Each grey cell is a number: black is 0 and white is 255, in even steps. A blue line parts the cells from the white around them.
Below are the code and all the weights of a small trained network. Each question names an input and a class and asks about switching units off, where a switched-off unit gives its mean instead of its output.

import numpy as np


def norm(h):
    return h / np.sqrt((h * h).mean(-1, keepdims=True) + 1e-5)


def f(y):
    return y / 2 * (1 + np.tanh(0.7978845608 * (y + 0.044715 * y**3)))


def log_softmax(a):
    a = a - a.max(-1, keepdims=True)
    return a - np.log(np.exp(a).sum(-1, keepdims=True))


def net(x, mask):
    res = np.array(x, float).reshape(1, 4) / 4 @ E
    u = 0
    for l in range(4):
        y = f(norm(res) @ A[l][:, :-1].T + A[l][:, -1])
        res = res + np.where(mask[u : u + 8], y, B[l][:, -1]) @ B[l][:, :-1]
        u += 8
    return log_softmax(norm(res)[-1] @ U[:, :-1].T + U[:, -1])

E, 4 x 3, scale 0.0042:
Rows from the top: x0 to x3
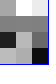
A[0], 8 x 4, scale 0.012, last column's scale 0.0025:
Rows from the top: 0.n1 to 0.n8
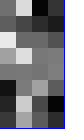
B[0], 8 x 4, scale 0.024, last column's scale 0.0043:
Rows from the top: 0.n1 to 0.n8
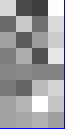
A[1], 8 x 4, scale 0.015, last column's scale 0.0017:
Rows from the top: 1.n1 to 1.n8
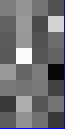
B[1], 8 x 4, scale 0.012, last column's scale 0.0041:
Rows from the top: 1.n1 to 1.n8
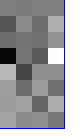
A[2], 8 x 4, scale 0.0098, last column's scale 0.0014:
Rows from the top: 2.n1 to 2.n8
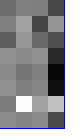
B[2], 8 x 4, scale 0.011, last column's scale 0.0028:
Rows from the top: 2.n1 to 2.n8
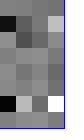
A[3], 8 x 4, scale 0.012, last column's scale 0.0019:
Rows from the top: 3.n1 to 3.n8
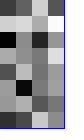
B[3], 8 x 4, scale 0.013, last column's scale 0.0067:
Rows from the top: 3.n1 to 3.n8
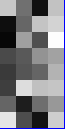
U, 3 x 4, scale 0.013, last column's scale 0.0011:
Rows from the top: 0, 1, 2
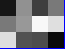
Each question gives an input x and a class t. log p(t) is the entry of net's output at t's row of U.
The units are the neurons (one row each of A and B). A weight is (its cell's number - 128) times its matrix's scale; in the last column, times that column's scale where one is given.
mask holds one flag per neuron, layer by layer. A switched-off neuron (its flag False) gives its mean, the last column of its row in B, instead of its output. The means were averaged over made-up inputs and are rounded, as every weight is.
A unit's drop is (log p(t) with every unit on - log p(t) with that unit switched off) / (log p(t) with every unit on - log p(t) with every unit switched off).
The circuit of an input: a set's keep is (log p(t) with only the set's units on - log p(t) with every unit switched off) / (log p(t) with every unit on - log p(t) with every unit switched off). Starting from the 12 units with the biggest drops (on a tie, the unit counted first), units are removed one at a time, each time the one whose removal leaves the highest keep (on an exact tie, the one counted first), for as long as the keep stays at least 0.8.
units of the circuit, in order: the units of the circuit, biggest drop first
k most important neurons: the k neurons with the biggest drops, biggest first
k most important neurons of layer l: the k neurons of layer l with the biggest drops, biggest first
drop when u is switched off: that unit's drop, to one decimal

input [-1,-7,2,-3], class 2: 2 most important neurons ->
[3.n8, 3.n1]
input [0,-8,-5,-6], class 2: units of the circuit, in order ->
[3.n8, 3.n3]
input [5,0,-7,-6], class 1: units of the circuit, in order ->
[3.n3]
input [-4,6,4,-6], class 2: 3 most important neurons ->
[0.n6, 3.n8, 3.n1]
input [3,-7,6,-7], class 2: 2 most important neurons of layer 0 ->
[0.n6, 0.n2]
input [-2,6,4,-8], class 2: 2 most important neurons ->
[3.n8, 3.n1]
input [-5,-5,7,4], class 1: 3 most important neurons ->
[0.n7, 0.n1, 0.n4]
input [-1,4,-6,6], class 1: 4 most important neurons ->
[0.n3, 3.n6, 3.n8, 3.n1]
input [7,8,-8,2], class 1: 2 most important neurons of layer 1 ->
[1.n4, 1.n2]
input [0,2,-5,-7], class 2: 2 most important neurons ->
[0.n1, 3.n8]
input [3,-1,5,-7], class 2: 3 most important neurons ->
[3.n8, 3.n1, 0.n6]
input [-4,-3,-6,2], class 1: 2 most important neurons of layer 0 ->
[0.n3, 0.n4]
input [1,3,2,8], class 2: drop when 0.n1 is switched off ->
1.3
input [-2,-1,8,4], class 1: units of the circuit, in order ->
[0.n7]
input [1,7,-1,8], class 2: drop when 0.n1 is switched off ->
0.1
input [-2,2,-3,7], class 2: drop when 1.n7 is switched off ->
0.0
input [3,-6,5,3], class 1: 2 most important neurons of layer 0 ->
[0.n7, 0.n1]
